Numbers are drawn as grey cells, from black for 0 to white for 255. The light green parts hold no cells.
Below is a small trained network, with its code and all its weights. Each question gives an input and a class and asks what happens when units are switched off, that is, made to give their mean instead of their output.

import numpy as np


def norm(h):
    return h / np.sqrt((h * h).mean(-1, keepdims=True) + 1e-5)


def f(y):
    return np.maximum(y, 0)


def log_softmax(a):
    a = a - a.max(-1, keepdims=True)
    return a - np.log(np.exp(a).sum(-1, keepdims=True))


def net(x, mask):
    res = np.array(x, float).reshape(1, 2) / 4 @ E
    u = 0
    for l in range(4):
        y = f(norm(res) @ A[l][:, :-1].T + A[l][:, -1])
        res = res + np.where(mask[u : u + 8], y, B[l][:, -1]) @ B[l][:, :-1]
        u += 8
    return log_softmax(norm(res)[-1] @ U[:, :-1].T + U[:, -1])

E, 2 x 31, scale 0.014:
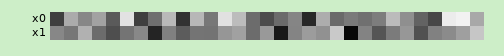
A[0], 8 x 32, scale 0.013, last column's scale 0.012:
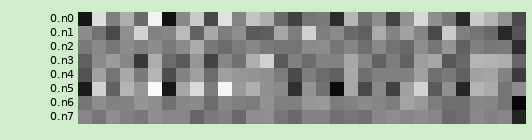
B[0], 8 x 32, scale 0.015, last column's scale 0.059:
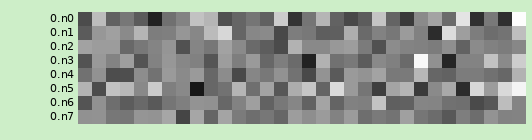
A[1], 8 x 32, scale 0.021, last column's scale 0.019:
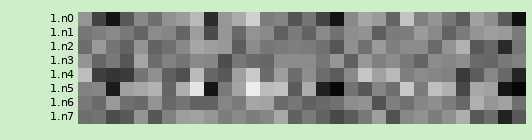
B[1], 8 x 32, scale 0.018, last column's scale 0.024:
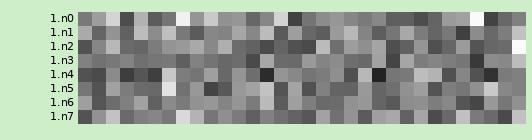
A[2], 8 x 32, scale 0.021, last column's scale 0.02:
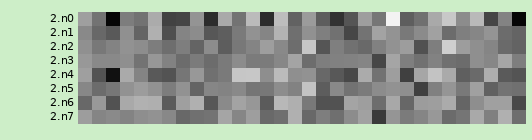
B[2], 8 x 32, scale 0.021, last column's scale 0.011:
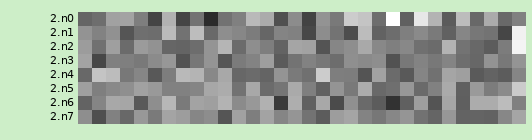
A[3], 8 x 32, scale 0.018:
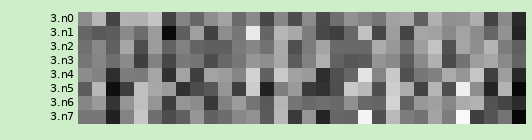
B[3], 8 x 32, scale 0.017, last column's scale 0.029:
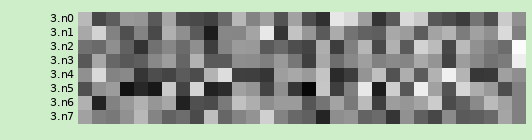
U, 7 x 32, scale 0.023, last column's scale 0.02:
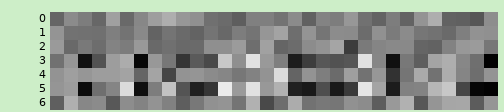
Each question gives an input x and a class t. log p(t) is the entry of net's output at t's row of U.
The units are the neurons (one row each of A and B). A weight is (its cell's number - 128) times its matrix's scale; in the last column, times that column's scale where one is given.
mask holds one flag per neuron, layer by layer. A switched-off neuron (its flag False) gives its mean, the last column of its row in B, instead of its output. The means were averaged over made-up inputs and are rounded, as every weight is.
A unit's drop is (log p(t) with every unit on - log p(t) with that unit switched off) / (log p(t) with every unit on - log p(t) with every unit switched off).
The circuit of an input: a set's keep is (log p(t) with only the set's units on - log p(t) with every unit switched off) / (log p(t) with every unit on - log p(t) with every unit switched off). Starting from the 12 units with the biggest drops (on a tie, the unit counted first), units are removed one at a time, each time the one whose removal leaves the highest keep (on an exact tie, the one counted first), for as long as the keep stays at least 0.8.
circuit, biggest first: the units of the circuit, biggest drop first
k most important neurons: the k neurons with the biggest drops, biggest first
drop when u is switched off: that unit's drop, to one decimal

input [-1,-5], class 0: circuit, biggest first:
0.n1
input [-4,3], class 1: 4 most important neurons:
0.n1, 0.n0, 0.n4, 0.n3
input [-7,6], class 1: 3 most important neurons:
0.n0, 0.n1, 0.n4
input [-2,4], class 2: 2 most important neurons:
0.n0, 0.n1
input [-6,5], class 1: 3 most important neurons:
0.n0, 0.n1, 0.n4
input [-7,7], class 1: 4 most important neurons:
0.n0, 0.n1, 0.n3, 0.n4
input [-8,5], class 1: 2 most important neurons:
0.n0, 0.n1
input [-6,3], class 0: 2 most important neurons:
0.n5, 0.n3
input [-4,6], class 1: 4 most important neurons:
0.n0, 0.n1, 0.n3, 0.n4
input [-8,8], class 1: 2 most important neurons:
0.n0, 0.n1
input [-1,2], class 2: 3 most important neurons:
0.n0, 0.n1, 0.n4
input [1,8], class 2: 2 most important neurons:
0.n0, 1.n1
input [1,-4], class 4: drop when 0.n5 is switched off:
0.5
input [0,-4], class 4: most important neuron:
0.n0
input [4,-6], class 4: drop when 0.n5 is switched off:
0.8
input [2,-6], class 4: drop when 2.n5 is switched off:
0.0
